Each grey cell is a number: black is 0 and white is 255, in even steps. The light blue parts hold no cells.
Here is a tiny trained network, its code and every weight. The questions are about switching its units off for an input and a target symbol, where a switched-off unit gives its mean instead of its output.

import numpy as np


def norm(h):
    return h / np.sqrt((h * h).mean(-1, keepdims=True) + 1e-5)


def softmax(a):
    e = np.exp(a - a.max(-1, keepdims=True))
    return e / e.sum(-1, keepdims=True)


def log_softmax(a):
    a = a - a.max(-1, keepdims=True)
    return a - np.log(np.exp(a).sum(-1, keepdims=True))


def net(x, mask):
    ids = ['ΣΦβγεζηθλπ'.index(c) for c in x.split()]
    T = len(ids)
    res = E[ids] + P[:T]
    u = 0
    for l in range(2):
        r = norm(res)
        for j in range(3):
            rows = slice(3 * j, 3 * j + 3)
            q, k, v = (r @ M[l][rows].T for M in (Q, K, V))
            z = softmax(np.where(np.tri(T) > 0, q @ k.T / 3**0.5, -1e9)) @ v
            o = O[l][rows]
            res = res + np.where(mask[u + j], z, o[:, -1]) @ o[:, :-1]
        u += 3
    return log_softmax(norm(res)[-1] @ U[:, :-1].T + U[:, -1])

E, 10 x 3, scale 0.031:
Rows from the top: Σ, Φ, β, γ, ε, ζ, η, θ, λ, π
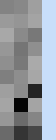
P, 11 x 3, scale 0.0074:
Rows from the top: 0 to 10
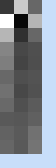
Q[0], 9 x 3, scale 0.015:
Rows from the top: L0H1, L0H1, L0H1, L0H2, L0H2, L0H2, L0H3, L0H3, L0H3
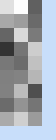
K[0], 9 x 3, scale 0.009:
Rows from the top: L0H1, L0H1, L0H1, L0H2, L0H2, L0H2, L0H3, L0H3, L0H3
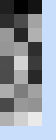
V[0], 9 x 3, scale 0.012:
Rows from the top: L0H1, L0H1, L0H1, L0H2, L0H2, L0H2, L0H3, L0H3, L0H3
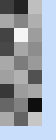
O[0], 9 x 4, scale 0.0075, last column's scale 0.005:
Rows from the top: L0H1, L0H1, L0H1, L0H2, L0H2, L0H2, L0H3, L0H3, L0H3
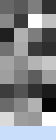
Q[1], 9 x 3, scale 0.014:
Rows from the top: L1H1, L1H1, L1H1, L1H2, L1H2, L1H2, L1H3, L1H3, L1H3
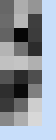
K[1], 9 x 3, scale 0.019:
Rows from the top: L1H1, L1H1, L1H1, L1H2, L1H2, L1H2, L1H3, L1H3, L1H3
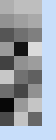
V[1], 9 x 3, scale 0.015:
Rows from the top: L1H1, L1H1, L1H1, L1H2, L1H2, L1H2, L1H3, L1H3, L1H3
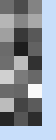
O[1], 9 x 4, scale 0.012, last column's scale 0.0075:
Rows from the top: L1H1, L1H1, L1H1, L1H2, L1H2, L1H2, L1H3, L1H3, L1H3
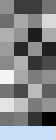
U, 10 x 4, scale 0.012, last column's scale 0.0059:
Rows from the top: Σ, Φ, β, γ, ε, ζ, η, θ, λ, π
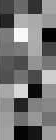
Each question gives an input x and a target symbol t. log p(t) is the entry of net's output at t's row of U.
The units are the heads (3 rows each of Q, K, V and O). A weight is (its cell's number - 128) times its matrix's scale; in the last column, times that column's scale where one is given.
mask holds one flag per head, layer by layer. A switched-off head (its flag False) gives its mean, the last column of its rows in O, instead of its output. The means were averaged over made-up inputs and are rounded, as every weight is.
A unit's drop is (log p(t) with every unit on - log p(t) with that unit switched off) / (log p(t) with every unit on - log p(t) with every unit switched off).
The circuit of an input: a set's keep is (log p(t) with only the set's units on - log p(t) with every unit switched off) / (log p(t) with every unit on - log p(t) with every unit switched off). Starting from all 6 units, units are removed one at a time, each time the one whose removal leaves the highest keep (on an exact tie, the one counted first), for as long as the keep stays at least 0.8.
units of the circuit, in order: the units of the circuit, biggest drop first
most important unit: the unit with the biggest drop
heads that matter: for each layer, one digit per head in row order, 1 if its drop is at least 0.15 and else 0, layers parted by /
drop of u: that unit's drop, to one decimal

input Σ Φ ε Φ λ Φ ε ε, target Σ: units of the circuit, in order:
(L1H3; L0H1; L0H3; L0H2)
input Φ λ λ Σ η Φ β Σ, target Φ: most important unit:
L0H1
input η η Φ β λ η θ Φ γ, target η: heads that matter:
001 / 001
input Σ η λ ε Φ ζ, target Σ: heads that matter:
101 / 001
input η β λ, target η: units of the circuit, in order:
(L1H3; L0H3)
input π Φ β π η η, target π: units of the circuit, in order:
(L1H2; L1H1)
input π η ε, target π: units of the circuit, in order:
(L0H3; L1H1; L1H3)
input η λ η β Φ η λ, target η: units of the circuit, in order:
(L0H3; L1H3; L1H2)
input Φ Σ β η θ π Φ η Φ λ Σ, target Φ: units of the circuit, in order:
(L0H1; L1H3; L1H2; L0H2)
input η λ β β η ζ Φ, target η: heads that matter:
000 / 001
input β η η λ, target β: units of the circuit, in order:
(L0H3; L0H1)
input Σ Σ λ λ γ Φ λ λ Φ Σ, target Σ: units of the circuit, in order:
(L1H3; L0H3; L0H1; L0H2)
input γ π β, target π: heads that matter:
100 / 110
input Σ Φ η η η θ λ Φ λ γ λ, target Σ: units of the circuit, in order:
(L1H3; L0H1; L0H3; L1H2)
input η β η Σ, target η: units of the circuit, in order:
(L1H3)
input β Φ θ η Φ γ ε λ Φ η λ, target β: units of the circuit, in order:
(L0H1; L1H2; L0H3)
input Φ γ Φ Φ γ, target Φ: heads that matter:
100 / 011
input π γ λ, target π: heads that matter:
001 / 100
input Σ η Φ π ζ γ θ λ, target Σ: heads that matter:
100 / 001
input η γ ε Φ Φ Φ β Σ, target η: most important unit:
L1H3
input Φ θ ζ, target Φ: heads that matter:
100 / 011
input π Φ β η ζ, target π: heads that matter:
001 / 010
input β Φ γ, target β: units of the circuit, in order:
(L0H1; L1H1)
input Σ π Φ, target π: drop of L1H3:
-0.1
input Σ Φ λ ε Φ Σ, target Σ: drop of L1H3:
0.5
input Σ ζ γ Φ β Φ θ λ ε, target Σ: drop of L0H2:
0.1
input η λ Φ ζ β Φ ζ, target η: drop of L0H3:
0.1
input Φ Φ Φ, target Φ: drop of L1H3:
0.5
